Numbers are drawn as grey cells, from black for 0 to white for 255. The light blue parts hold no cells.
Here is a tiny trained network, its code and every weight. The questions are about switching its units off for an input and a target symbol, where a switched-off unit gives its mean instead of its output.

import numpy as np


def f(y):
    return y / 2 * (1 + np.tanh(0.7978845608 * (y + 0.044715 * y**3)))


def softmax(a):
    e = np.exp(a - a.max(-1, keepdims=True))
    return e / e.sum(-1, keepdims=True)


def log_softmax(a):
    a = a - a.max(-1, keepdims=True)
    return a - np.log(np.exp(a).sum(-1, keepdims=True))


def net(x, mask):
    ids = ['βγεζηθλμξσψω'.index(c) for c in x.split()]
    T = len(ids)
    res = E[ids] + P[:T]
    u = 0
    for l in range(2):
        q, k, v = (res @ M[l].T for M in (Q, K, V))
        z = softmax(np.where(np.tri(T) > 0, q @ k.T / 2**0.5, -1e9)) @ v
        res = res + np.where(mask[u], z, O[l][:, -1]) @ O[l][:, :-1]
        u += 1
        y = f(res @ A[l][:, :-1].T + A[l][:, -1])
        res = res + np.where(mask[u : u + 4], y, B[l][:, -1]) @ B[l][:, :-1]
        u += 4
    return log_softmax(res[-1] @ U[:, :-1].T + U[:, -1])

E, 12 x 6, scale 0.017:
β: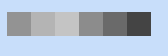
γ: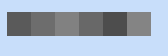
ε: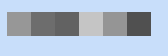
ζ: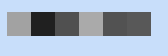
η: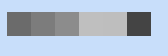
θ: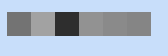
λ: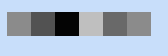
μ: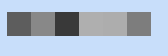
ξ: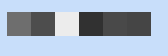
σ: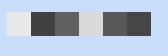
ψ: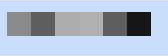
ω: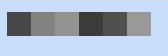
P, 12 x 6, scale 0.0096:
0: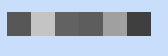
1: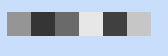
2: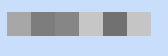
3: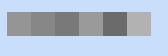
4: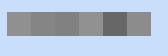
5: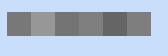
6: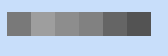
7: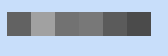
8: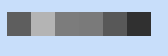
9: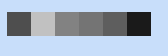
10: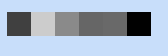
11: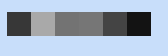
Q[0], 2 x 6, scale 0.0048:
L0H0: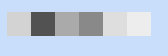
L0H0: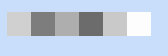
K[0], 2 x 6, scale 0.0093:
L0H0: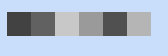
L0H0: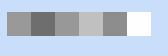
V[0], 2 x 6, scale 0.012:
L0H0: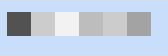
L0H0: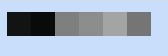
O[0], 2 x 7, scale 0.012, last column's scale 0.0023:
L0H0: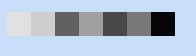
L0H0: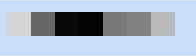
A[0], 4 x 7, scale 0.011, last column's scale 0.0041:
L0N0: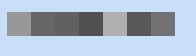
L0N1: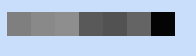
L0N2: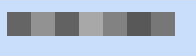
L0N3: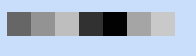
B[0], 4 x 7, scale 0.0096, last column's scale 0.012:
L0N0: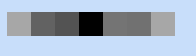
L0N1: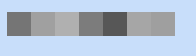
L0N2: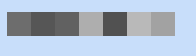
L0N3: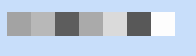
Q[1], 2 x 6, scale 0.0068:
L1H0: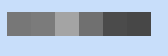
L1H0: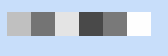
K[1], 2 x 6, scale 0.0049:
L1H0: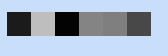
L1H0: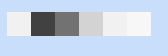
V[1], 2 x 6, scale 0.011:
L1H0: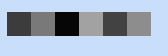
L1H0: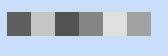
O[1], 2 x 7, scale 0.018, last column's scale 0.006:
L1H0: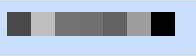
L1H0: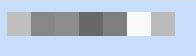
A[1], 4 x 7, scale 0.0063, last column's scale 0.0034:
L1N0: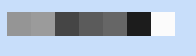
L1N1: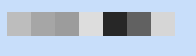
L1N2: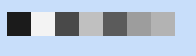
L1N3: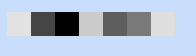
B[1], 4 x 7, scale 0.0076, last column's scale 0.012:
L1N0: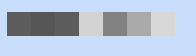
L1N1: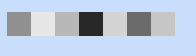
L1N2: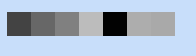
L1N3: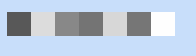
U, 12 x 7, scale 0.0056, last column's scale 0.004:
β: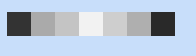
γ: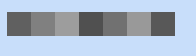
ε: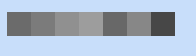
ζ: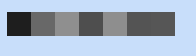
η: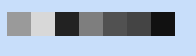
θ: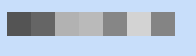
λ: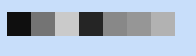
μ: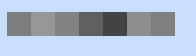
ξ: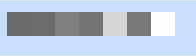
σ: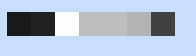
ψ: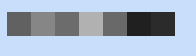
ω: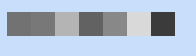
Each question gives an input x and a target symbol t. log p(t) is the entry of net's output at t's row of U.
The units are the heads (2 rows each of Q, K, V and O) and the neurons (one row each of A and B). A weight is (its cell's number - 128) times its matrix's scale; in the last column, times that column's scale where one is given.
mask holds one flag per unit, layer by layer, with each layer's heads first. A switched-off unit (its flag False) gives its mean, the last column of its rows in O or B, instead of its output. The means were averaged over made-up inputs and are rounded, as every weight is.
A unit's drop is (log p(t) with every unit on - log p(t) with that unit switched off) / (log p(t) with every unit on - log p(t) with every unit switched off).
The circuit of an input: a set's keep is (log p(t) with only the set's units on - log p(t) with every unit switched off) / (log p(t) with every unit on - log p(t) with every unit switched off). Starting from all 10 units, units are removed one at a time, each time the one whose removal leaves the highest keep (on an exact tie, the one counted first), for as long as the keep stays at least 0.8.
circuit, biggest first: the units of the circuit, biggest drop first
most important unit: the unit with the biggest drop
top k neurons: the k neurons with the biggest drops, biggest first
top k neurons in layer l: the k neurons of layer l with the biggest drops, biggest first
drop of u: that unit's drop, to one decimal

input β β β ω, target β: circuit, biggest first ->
[L0H0]
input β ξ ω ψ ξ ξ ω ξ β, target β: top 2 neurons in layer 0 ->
[L0N0 L0N2]
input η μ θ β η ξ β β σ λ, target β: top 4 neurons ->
[L1N3 L0N0 L0N2 L0N1]
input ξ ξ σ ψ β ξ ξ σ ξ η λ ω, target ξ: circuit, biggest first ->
[L0N3 L1H0 L0N2]
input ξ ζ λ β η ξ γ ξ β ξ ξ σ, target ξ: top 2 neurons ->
[L0N3 L1N3]
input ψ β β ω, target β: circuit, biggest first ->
[L0N3 L0H0]
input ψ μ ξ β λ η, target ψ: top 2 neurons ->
[L0N3 L0N1]
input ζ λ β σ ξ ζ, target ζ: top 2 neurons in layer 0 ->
[L0N3 L0N0]
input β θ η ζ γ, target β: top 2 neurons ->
[L0N3 L0N0]
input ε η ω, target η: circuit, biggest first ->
[L0H0 L0N3]
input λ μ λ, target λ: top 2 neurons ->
[L0N3 L0N0]
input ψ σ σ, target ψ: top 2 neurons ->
[L0N3 L1N3]
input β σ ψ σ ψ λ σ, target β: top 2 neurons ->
[L0N0 L1N1]
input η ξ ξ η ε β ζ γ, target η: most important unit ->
L0H0
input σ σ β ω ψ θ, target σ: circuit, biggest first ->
[L0H0 L0N3]
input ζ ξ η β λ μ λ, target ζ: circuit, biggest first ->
[L0H0 L1H0 L0N0]
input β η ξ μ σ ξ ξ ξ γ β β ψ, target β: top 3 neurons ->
[L1N1 L0N0 L0N2]
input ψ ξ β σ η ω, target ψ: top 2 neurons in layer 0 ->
[L0N3 L0N0]
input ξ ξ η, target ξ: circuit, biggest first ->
[L0H0 L1H0 L1N3 L0N2]
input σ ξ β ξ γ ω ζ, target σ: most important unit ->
L0H0
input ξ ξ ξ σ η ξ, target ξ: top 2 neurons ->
[L0N3 L0N2]
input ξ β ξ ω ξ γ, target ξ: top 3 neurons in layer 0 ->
[L0N3 L0N2 L0N1]
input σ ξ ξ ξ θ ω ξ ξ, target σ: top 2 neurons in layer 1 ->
[L1N1 L1N3]
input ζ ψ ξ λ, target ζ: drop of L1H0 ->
0.5
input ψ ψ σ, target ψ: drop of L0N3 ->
1.0
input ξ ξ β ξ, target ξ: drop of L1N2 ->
0.1
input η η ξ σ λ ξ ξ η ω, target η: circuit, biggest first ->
[L0H0]
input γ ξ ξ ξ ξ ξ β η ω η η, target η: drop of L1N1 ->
0.0
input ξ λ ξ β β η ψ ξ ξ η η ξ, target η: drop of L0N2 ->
-0.1
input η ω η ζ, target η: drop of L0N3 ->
-0.1
